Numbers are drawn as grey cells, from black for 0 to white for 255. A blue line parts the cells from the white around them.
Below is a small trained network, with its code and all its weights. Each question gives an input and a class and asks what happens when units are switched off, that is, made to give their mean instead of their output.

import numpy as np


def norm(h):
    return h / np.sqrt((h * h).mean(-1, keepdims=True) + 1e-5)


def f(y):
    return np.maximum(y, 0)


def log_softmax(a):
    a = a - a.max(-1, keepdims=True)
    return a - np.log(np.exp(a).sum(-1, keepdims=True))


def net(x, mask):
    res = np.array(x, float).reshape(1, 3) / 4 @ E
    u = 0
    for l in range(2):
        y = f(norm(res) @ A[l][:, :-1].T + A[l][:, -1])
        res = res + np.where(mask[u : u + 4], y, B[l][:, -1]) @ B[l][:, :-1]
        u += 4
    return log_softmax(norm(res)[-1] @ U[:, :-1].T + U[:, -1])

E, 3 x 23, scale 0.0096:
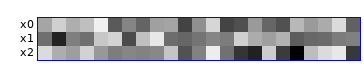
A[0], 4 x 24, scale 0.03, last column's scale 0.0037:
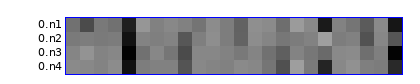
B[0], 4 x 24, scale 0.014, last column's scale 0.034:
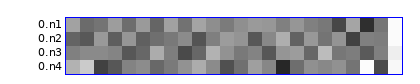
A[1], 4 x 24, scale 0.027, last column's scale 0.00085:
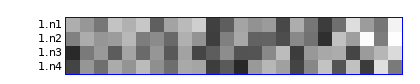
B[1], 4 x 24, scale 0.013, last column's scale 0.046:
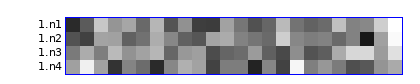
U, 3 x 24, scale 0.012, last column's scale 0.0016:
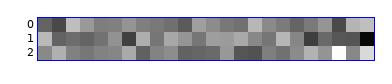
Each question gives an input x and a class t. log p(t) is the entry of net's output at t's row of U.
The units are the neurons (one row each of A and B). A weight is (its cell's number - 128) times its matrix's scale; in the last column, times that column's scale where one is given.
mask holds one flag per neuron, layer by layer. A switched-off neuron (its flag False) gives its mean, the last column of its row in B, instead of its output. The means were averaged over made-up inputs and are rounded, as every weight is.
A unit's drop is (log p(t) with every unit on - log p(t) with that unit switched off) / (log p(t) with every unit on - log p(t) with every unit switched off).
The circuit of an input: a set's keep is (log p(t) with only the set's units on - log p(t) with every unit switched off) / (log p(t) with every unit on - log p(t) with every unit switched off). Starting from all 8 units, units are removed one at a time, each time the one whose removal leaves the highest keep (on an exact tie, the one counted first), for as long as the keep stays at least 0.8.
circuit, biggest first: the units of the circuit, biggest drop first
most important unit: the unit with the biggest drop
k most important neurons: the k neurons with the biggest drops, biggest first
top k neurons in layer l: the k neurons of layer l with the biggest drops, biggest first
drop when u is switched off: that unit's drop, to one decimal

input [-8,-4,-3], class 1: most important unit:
0.n1
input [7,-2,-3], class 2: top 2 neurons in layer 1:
(1.n3 1.n1)
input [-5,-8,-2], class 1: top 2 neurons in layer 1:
(1.n1 1.n3)
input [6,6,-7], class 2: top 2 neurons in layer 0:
(0.n4 0.n1)
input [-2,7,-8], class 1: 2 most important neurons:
(1.n1 1.n2)
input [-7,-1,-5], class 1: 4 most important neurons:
(0.n1 1.n1 1.n2 1.n3)
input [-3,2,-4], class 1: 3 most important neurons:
(0.n1 1.n1 1.n2)
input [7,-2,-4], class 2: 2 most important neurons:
(0.n4 0.n1)
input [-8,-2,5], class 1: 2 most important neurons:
(0.n1 0.n3)
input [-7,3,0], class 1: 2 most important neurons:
(0.n2 1.n2)
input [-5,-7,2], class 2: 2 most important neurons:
(0.n4 1.n2)
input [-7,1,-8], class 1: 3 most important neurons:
(0.n1 1.n1 1.n2)
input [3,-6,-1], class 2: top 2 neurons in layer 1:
(1.n2 1.n1)
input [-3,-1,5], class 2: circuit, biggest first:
(0.n4)
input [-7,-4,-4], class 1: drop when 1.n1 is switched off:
0.3
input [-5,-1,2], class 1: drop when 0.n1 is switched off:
0.2
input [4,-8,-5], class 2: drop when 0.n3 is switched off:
0.0
